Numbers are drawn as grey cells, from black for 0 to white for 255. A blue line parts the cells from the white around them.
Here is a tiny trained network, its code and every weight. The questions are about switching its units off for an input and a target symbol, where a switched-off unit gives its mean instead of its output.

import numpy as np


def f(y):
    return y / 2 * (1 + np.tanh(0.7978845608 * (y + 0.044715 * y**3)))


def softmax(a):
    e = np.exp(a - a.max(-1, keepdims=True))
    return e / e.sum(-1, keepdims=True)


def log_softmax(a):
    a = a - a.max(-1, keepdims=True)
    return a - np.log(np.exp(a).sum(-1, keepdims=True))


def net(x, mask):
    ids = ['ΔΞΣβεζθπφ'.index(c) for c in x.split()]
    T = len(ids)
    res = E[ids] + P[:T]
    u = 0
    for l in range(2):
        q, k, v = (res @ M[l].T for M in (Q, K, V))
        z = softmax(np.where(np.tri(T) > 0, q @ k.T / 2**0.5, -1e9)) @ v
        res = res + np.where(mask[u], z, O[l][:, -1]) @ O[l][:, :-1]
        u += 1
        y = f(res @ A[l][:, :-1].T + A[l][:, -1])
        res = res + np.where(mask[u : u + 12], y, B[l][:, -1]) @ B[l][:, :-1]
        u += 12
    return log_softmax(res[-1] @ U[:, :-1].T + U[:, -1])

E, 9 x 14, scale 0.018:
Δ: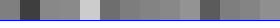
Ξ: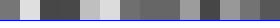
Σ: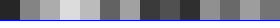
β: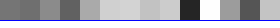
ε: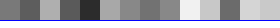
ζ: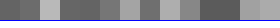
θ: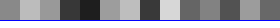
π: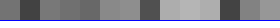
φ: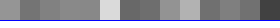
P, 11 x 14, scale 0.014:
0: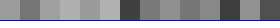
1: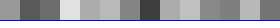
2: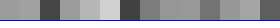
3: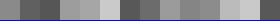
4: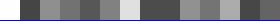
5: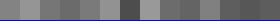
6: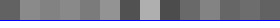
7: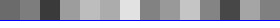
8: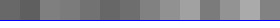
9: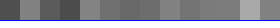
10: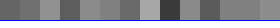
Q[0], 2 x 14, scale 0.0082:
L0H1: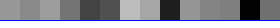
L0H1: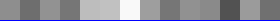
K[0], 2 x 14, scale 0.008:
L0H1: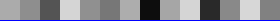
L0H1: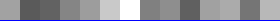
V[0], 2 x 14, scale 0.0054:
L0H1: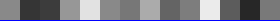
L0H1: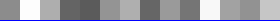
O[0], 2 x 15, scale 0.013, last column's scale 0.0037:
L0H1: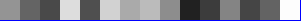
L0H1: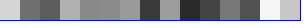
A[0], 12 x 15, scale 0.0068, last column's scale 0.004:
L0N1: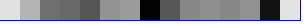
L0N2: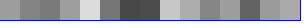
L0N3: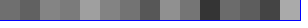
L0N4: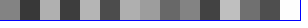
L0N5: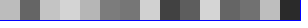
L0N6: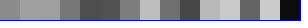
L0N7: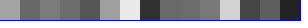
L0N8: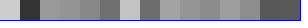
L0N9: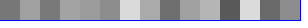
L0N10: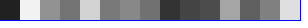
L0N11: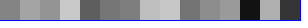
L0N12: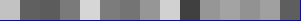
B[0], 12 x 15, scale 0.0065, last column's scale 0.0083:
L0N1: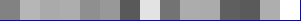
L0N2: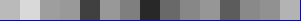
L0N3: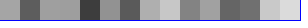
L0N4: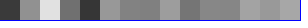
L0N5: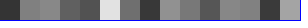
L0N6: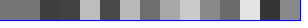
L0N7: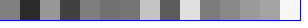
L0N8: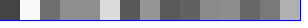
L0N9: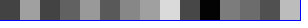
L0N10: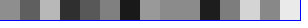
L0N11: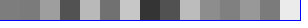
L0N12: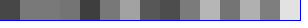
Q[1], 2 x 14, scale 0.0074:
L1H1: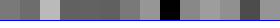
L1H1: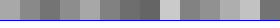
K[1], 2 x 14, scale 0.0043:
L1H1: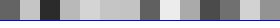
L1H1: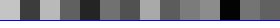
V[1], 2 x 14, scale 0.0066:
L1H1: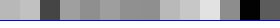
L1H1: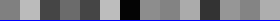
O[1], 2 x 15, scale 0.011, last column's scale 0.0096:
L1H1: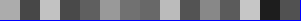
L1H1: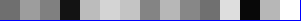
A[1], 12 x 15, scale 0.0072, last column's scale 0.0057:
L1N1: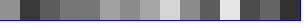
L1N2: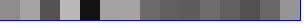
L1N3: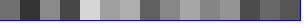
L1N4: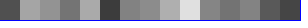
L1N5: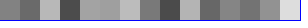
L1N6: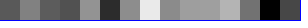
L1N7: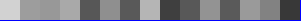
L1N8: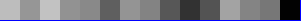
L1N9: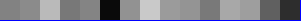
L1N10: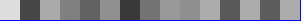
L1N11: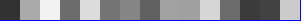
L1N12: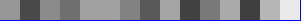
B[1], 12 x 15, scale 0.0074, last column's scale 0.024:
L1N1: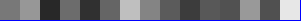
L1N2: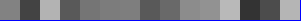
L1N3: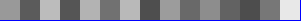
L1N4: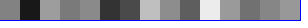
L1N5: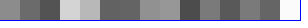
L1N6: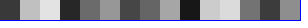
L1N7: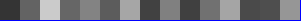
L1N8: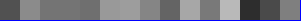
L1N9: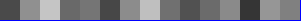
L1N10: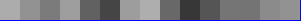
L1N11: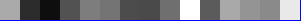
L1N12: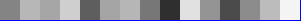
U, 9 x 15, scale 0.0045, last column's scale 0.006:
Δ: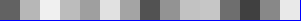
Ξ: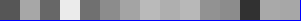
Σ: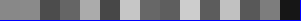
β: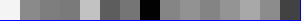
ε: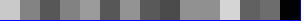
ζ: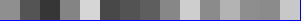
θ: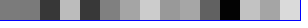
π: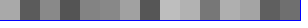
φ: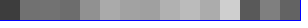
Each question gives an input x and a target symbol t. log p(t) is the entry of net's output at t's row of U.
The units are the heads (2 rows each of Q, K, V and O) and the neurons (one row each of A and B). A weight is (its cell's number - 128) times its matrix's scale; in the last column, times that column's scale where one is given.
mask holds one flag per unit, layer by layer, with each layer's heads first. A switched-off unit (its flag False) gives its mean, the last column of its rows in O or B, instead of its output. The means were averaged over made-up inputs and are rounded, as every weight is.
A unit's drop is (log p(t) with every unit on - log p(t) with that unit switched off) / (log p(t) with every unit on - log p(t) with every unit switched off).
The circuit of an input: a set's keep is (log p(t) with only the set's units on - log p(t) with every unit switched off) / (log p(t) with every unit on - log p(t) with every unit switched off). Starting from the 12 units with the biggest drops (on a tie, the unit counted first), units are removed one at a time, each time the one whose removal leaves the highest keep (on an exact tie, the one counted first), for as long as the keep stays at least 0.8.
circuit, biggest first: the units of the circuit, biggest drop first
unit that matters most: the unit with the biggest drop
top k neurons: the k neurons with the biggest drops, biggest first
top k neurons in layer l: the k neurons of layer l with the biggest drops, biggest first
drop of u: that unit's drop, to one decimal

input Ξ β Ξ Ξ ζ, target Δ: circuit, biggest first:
[L1N11]
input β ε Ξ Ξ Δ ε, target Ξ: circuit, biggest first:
[L0H1; L0N12; L1H1; L0N7]
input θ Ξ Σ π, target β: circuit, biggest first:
[L0H1; L0N2]
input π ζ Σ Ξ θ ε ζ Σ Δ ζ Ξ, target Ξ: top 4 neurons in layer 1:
[L1N11; L1N3; L1N2; L1N5]
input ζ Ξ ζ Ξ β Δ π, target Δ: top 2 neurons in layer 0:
[L0N7; L0N9]
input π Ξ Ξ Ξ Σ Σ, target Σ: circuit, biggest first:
[L1H1; L1N11]
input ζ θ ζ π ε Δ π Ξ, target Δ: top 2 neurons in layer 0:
[L0N11; L0N7]
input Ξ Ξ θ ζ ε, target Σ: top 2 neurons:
[L1N11; L1N1]
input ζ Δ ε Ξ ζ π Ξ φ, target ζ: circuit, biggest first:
[L0H1; L1N11; L1N4]
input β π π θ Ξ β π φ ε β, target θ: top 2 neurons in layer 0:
[L0N7; L0N12]
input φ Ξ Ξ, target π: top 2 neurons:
[L0N10; L1N6]
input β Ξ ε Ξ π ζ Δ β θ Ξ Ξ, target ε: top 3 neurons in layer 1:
[L1N7; L1N2; L1N12]
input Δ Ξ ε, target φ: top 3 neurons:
[L1N6; L0N9; L1N12]
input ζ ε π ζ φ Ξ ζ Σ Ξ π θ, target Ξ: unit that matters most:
L1H1
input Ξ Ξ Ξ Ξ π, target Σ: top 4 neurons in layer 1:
[L1N11; L1N1; L1N3; L1N12]
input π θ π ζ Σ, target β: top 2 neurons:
[L1N11; L0N10]
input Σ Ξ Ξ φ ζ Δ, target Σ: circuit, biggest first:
[L1H1; L1N1]
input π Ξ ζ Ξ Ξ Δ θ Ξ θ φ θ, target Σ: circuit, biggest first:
[L1H1; L1N11; L0H1; L0N10]
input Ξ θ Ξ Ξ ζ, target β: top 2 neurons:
[L1N11; L0N9]
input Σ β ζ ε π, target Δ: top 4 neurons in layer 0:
[L0N8; L0N5; L0N1; L0N12]
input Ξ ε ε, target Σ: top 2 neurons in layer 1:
[L1N1; L1N11]
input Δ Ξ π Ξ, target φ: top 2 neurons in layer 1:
[L1N6; L1N12]
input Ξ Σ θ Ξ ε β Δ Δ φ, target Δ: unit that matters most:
L0N11
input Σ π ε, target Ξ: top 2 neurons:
[L0N10; L1N11]
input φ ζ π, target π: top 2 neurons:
[L1N6; L0N10]
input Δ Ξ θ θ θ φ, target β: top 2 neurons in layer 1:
[L1N11; L1N3]
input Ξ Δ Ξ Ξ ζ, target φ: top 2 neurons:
[L0N10; L1N6]
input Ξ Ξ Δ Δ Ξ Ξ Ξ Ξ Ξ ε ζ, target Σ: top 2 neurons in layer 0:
[L0N10; L0N9]
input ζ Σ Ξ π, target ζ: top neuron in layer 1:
[L1N12]
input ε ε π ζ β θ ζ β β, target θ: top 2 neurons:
[L0N7; L0N6]
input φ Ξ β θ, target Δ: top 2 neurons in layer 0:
[L0N12; L0N11]
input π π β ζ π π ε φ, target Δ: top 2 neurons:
[L1N2; L1N11]
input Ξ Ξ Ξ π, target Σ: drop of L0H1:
0.4
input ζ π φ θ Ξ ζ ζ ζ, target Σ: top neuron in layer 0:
[L0N7]
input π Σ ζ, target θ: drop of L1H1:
0.2
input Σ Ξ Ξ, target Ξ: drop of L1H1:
0.6
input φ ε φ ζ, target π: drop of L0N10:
0.1
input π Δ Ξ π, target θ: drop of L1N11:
0.0
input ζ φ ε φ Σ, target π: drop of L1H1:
0.9
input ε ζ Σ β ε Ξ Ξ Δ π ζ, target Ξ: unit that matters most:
L1N1
